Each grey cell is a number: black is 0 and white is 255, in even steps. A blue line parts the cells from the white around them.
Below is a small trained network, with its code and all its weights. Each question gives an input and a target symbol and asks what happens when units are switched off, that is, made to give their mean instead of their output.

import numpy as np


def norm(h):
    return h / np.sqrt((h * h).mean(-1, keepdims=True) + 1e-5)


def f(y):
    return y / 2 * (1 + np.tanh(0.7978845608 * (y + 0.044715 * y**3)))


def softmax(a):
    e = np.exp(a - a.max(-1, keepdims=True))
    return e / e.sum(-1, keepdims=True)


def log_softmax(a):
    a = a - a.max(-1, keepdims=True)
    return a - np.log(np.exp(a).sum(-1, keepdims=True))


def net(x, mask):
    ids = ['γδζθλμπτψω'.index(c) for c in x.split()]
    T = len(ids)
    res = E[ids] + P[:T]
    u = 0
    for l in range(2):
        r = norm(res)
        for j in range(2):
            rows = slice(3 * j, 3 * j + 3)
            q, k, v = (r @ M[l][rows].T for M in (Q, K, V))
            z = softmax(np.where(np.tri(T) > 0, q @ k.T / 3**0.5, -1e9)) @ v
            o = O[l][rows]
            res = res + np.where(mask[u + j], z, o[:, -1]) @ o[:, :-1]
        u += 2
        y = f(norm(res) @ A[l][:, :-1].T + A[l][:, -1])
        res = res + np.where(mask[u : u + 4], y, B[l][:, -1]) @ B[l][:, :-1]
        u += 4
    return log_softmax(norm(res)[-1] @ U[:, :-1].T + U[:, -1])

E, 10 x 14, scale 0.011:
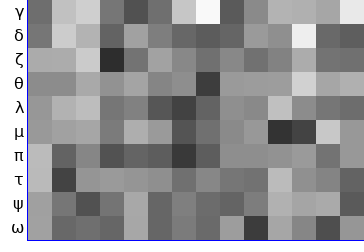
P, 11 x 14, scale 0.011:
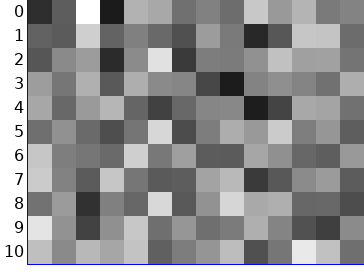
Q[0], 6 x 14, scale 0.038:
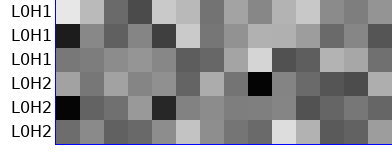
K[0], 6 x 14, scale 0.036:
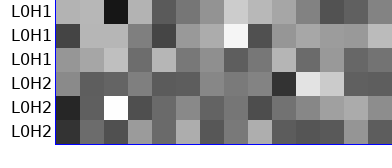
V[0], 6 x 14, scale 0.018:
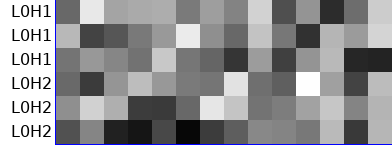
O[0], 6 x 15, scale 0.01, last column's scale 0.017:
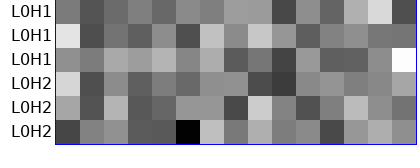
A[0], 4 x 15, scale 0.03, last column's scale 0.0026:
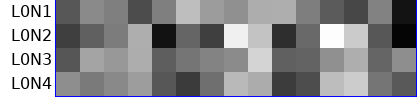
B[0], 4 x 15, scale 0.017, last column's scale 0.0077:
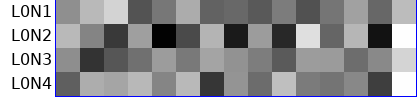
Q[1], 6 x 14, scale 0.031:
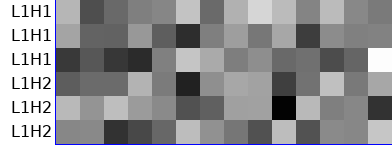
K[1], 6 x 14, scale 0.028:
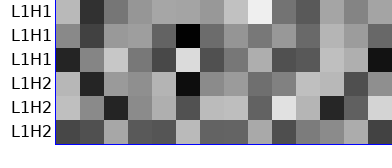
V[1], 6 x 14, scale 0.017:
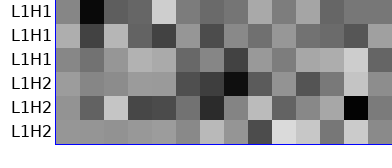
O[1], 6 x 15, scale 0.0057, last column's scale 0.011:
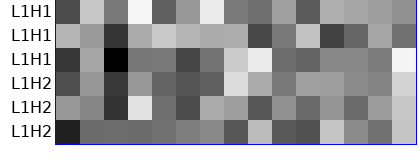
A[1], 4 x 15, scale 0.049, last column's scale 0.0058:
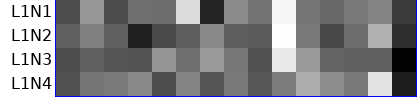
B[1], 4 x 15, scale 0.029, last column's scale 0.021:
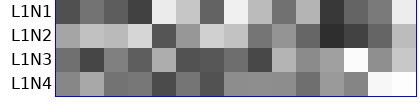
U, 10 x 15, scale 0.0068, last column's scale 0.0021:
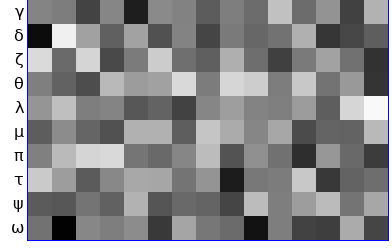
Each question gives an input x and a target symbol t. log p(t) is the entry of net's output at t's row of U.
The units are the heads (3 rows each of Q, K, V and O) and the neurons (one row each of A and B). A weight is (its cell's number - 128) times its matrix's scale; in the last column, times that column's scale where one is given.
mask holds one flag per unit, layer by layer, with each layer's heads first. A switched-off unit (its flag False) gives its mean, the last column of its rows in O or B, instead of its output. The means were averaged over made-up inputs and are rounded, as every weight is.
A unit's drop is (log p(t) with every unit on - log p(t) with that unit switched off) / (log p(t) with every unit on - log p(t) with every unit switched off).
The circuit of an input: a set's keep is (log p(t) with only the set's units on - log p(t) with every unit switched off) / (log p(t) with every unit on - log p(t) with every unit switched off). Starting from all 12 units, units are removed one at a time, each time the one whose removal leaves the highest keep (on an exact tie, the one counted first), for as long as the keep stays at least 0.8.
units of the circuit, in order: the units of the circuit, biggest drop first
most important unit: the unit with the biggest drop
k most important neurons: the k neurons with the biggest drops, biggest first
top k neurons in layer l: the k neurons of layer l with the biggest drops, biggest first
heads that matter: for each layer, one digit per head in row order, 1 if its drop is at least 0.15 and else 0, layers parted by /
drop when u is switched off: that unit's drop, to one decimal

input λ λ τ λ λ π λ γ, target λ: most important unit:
L0H1
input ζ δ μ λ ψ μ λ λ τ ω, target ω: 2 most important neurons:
L1N1; L1N4
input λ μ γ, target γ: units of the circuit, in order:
L0H1; L0N2
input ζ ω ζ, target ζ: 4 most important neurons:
L0N1; L1N1; L0N4; L1N4
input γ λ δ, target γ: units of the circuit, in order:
L0N2; L0H1
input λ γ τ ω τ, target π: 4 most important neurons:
L0N4; L1N1; L1N4; L1N3
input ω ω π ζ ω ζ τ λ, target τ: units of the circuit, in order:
L0H2; L1N1
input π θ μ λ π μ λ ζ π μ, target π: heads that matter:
01 / 00
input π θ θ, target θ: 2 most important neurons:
L1N1; L1N4
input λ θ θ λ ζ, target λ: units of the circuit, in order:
L0H1; L1N4
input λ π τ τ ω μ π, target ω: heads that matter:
10 / 00
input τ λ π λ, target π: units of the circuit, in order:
L0H2; L1N2
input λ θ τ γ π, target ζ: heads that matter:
01 / 00
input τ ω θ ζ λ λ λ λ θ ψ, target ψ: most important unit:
L0H2
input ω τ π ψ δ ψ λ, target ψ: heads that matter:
00 / 00
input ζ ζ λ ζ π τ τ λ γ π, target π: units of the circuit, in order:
L1N2; L0H2
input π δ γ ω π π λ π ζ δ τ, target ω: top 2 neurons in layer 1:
L1N1; L1N4
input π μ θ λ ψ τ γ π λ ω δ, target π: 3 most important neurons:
L0N4; L1N1; L1N4
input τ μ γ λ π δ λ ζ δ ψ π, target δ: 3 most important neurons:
L1N1; L1N4; L1N3
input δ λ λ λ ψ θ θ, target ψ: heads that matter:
10 / 00
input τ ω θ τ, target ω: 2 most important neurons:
L1N4; L1N1
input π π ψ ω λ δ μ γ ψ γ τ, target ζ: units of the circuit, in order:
L0H2
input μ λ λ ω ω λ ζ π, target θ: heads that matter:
01 / 10
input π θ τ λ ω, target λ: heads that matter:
10 / 00
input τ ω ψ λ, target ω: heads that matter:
10 / 00
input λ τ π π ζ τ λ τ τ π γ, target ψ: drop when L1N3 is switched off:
0.1
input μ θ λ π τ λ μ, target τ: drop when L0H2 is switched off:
1.1
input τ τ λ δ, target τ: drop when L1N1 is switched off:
0.2
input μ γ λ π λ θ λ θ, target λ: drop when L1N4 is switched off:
0.2
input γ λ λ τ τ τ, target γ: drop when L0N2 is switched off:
1.1
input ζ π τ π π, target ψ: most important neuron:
L0N4
